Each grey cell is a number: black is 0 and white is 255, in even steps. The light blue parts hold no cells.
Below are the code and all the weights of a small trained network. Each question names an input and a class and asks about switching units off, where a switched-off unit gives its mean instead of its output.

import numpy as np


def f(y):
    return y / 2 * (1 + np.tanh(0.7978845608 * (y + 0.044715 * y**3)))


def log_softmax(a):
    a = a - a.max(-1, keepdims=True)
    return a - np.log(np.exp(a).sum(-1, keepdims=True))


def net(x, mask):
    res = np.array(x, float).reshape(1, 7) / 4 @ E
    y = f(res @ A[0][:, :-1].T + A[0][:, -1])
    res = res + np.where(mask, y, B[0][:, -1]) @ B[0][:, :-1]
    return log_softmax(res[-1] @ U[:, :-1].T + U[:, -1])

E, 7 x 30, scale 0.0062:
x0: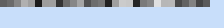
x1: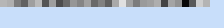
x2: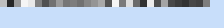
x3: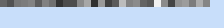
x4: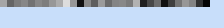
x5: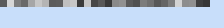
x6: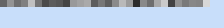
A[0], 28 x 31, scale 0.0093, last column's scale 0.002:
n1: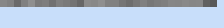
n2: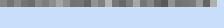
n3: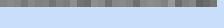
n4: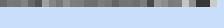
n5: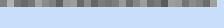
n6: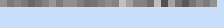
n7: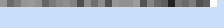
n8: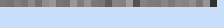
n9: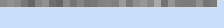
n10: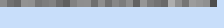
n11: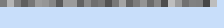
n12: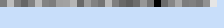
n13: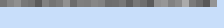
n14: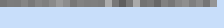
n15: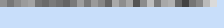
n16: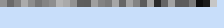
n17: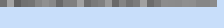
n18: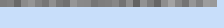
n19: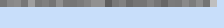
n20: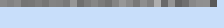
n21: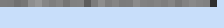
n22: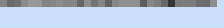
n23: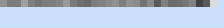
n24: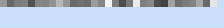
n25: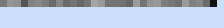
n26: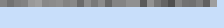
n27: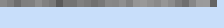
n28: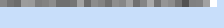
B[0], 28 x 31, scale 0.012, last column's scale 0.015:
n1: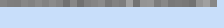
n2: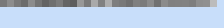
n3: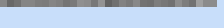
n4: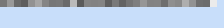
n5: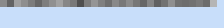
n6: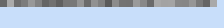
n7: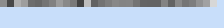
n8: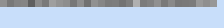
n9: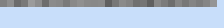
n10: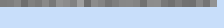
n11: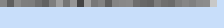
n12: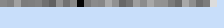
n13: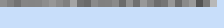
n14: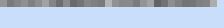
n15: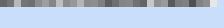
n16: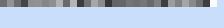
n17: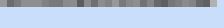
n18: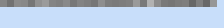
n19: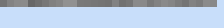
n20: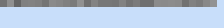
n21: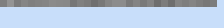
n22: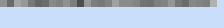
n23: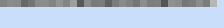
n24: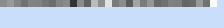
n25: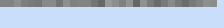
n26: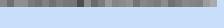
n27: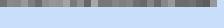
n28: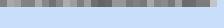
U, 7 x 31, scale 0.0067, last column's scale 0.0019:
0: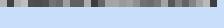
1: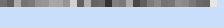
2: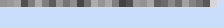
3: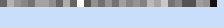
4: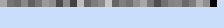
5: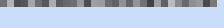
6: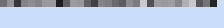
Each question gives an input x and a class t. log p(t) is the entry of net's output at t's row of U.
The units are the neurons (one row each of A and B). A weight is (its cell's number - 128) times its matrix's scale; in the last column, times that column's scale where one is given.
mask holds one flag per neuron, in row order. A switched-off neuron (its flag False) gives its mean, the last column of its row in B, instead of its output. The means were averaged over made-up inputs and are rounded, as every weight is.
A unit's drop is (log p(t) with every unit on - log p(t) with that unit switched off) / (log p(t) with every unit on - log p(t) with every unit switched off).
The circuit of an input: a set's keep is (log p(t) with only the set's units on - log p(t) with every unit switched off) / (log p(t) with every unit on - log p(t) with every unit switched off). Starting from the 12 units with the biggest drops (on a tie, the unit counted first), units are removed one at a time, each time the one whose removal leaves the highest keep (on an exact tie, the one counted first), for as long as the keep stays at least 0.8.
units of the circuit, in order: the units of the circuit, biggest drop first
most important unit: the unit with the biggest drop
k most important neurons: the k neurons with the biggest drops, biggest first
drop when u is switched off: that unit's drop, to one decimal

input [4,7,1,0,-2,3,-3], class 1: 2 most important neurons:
(n24; n11)
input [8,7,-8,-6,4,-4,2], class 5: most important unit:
n6
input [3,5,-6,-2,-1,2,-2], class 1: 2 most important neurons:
(n24; n11)
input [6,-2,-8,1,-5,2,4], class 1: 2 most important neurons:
(n24; n11)
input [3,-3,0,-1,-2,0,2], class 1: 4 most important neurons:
(n24; n2; n6; n14)
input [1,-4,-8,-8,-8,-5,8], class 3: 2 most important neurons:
(n16; n4)
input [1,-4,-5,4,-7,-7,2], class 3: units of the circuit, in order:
(n16; n12)
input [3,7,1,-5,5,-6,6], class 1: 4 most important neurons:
(n24; n2; n7; n14)
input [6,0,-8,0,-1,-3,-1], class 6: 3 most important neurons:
(n24; n15; n16)
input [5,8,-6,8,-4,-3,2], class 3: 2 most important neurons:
(n16; n15)
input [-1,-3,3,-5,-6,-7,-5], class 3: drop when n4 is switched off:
0.2
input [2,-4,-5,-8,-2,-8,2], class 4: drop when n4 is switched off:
0.1
